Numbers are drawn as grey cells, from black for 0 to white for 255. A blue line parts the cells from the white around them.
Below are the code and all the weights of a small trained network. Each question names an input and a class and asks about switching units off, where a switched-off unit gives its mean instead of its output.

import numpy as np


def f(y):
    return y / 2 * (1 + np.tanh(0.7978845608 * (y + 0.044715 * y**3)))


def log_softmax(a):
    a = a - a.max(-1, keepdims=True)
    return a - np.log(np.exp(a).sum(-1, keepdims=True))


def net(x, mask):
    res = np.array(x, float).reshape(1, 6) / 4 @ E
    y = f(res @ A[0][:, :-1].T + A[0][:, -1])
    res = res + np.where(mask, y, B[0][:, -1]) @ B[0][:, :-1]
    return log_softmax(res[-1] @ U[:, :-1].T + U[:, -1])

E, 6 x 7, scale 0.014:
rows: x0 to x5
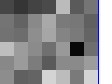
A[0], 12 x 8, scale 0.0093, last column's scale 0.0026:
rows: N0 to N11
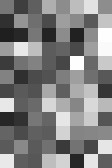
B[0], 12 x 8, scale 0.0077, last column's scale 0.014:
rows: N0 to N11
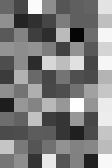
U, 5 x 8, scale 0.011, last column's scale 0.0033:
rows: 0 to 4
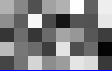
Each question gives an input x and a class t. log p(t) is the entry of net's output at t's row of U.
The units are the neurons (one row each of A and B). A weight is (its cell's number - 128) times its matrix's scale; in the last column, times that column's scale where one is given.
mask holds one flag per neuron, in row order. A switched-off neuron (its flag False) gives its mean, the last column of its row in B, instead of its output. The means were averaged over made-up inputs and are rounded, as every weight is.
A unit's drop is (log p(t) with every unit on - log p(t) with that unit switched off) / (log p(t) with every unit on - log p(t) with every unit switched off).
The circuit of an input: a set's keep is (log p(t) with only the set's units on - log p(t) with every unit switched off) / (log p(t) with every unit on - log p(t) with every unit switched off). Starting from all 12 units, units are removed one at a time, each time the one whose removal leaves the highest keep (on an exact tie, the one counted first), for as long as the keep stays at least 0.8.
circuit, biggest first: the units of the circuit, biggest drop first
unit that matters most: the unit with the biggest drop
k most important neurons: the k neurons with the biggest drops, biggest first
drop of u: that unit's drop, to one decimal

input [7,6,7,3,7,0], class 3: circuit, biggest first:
(N7, N2)
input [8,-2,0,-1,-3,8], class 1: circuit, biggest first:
(N8)
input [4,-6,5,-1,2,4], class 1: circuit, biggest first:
(N4, N8)
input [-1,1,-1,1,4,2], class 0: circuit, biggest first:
(N2, N9)
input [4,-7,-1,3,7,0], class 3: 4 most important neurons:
(N7, N4, N2, N0)
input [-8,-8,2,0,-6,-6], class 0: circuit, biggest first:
(N0, N8)
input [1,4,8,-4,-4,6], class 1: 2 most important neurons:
(N0, N8)
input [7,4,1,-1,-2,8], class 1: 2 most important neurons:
(N8, N0)
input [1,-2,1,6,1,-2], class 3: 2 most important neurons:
(N8, N0)
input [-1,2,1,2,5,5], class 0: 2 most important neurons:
(N11, N2)
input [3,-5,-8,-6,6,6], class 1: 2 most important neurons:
(N0, N8)
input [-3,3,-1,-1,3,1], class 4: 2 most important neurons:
(N11, N4)
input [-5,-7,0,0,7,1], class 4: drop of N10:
0.2
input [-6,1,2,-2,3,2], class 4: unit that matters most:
N11
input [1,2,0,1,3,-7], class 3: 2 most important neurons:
(N7, N11)
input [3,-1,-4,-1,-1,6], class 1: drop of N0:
0.2
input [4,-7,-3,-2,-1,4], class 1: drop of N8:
0.1
